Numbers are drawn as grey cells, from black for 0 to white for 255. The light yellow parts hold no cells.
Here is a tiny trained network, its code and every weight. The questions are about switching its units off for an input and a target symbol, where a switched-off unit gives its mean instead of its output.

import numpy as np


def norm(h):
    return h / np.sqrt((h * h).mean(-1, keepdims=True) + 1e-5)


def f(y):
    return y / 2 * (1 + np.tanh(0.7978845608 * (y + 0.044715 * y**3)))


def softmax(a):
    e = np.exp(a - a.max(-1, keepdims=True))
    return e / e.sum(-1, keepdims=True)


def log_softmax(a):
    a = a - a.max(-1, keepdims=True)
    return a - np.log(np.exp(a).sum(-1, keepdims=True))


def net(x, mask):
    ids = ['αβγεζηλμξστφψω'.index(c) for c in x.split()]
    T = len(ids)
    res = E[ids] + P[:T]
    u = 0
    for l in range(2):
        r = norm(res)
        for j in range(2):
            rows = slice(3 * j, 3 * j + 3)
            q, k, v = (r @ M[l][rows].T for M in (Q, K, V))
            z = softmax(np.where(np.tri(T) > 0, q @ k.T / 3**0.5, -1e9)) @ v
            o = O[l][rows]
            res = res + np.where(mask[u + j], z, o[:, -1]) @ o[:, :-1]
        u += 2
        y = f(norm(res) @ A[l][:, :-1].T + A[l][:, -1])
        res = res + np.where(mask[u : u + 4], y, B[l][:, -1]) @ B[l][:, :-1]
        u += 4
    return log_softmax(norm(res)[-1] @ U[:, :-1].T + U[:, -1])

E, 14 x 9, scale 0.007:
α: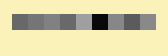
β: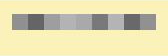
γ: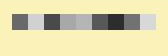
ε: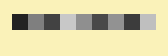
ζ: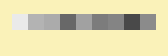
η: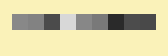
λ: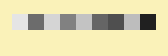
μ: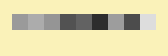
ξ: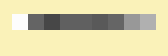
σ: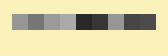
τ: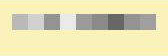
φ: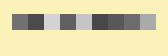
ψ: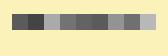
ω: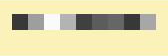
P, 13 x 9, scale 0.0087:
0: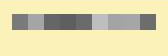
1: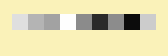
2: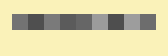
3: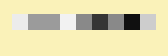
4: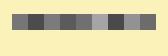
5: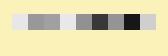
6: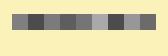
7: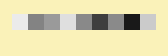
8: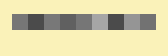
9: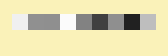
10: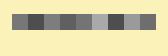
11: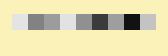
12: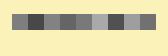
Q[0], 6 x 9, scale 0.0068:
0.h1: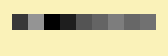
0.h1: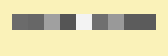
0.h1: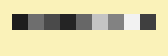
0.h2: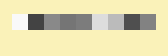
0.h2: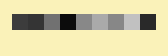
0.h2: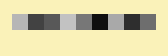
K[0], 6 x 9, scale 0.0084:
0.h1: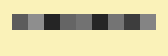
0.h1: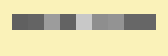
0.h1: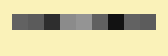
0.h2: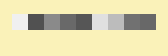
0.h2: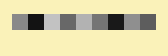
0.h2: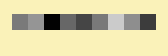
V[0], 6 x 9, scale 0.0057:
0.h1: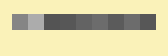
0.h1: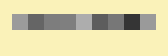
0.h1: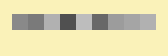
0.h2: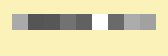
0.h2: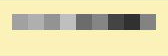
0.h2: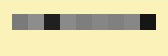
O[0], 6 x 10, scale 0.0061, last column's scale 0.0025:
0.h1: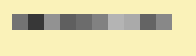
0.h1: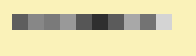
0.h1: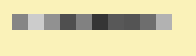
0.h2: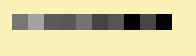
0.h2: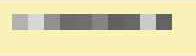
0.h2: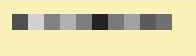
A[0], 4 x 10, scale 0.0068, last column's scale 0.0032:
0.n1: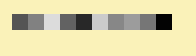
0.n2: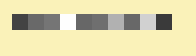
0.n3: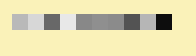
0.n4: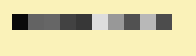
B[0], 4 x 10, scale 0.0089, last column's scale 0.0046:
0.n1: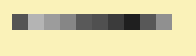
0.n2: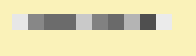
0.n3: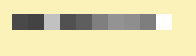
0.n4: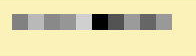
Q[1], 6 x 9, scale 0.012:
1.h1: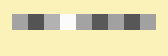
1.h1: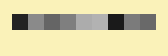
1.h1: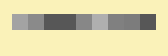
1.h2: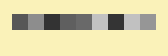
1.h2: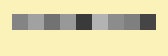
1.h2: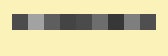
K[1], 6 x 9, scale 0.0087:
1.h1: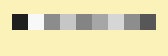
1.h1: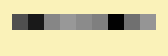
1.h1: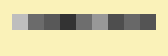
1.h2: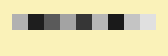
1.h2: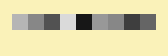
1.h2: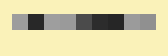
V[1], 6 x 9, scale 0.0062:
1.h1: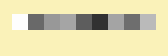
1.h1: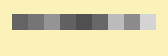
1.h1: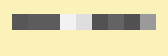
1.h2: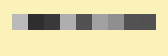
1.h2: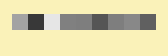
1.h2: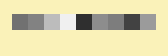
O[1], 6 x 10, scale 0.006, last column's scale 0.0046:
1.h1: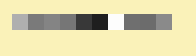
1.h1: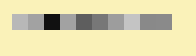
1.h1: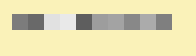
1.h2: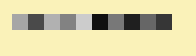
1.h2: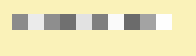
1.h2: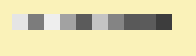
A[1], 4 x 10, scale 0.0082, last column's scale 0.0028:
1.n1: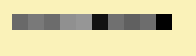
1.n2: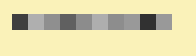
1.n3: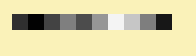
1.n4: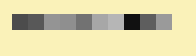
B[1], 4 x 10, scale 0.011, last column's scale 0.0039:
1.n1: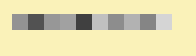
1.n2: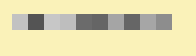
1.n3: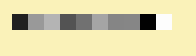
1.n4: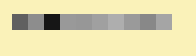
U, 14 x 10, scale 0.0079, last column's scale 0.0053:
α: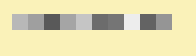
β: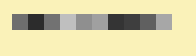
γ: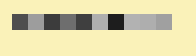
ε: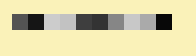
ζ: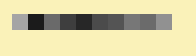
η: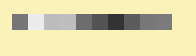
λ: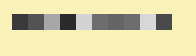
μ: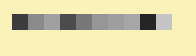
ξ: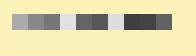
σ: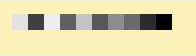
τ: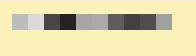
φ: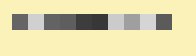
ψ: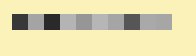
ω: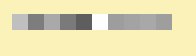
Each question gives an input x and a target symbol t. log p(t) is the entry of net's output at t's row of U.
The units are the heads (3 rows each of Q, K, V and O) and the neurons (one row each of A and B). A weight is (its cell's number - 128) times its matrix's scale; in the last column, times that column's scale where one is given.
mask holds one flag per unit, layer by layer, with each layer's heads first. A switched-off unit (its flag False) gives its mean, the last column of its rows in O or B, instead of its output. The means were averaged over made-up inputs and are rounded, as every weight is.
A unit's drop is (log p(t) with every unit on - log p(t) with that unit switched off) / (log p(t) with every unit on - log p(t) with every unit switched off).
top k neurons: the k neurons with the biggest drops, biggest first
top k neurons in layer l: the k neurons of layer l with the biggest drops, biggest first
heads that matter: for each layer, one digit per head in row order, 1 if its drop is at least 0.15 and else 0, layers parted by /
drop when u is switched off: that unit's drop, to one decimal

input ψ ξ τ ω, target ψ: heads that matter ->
01 / 00
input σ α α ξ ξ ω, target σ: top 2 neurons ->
(0.n2; 0.n3)
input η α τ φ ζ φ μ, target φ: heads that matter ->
00 / 10
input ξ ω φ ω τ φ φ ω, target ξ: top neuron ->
(1.n4)
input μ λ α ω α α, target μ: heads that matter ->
00 / 01
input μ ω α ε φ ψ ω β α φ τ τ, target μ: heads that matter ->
00 / 01
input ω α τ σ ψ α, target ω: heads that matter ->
00 / 01
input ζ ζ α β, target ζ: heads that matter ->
01 / 11
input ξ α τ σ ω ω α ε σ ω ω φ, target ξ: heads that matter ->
01 / 00
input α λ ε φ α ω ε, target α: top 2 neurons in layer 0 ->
(0.n2; 0.n4)
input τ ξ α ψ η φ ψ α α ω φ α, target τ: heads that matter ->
01 / 10
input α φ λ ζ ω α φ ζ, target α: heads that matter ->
01 / 10
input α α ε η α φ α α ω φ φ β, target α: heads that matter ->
01 / 00
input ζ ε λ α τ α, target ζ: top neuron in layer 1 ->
(1.n1)
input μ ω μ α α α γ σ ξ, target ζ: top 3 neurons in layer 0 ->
(0.n3; 0.n2; 0.n4)
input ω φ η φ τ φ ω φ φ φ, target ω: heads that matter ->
00 / 01
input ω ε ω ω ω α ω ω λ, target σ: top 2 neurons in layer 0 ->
(0.n1; 0.n3)
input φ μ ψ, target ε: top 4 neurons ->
(0.n4; 1.n1; 1.n3; 0.n2)
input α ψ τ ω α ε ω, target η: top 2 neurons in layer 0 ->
(0.n1; 0.n4)
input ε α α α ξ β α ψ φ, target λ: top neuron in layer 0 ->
(0.n3)
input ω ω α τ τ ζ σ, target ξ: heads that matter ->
00 / 01
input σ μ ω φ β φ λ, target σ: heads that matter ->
00 / 00
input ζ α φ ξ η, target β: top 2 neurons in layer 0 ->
(0.n3; 0.n2)
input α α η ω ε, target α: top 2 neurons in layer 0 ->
(0.n2; 0.n4)
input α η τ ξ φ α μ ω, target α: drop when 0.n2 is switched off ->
0.8
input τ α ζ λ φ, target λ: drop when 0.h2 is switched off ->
0.6
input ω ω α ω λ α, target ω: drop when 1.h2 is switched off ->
0.3
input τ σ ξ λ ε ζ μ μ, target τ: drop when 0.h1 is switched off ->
0.1
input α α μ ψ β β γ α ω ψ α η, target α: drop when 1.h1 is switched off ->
0.1
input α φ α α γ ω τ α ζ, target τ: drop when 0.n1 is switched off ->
0.0
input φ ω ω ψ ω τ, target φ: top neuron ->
(0.n3)
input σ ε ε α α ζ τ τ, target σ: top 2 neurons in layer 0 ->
(0.n3; 0.n2)
